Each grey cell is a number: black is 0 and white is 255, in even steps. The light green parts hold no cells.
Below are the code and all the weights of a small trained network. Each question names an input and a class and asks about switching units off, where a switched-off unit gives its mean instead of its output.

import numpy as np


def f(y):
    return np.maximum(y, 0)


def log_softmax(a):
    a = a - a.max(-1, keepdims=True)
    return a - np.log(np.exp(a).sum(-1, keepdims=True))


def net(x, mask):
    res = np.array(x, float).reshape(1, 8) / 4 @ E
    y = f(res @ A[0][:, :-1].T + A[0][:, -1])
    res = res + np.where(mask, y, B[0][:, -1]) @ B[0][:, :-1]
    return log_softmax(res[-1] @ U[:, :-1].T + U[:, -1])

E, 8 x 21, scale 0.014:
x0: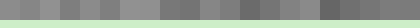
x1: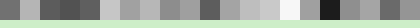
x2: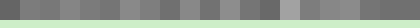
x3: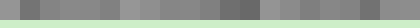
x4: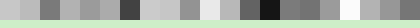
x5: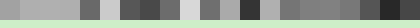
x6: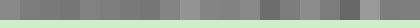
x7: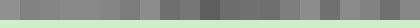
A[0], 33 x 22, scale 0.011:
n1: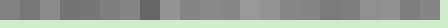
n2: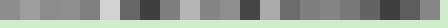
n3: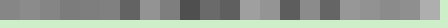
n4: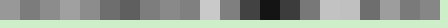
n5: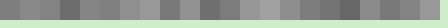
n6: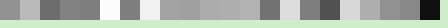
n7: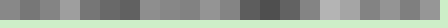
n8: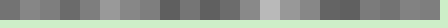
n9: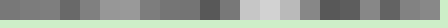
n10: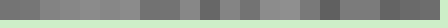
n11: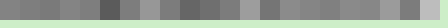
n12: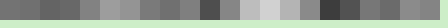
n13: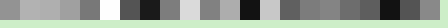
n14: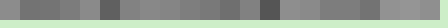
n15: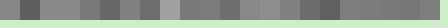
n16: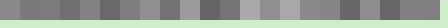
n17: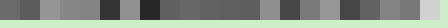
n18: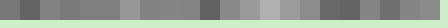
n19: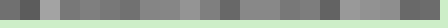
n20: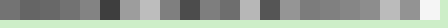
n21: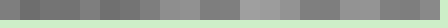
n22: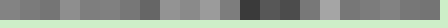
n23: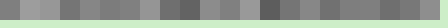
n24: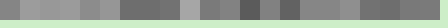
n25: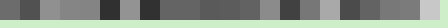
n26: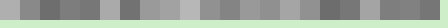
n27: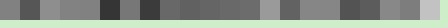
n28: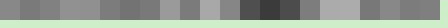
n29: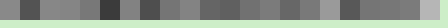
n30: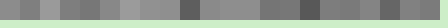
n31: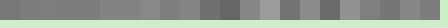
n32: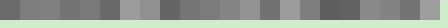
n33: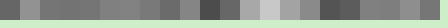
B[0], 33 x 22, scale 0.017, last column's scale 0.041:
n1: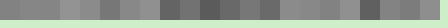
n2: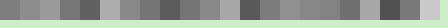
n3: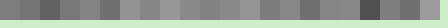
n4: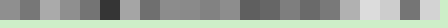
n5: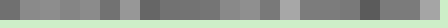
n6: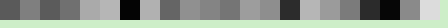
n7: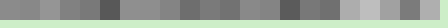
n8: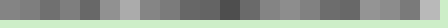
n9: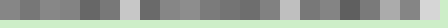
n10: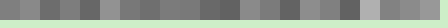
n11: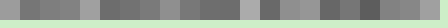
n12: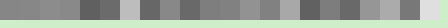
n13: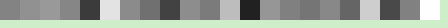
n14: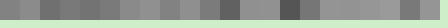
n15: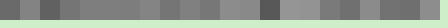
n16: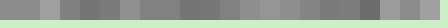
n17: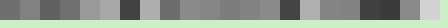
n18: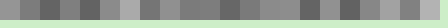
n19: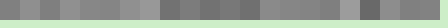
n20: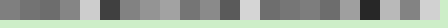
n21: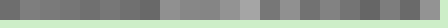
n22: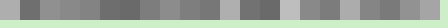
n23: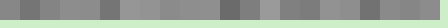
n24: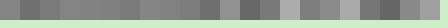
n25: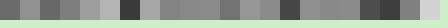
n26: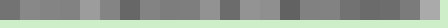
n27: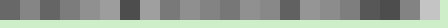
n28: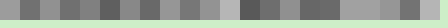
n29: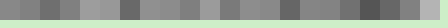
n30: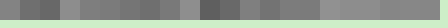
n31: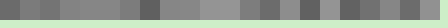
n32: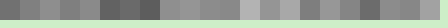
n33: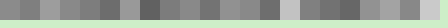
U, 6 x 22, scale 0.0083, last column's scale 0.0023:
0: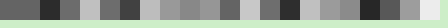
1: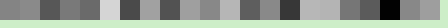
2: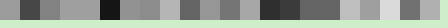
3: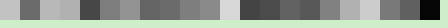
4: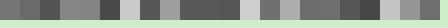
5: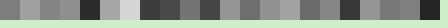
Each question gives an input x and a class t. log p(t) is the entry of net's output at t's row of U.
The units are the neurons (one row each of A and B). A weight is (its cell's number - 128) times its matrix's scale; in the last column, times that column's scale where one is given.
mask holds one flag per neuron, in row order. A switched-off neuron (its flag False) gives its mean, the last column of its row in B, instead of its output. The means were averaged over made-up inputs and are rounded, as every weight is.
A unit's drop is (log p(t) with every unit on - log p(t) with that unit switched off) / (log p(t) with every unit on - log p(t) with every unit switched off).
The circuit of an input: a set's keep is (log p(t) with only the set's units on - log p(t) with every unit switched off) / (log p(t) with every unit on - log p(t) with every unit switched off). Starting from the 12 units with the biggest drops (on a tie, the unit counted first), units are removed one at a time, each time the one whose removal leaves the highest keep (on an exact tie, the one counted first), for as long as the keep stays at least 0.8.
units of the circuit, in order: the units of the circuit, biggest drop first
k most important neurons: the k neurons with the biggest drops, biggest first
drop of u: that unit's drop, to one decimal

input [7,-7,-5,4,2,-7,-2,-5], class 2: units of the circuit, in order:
n4
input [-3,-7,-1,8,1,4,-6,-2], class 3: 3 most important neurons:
n4, n6, n28
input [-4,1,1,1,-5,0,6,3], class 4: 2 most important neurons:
n13, n6
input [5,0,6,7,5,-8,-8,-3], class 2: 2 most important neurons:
n4, n17
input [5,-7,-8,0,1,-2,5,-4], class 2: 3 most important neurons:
n4, n6, n28
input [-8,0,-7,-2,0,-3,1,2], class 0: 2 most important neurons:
n4, n12
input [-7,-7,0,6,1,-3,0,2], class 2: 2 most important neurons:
n4, n6
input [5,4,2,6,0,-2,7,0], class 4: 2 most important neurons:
n17, n25
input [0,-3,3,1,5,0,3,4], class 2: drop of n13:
0.6
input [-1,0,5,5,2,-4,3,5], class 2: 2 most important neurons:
n17, n25
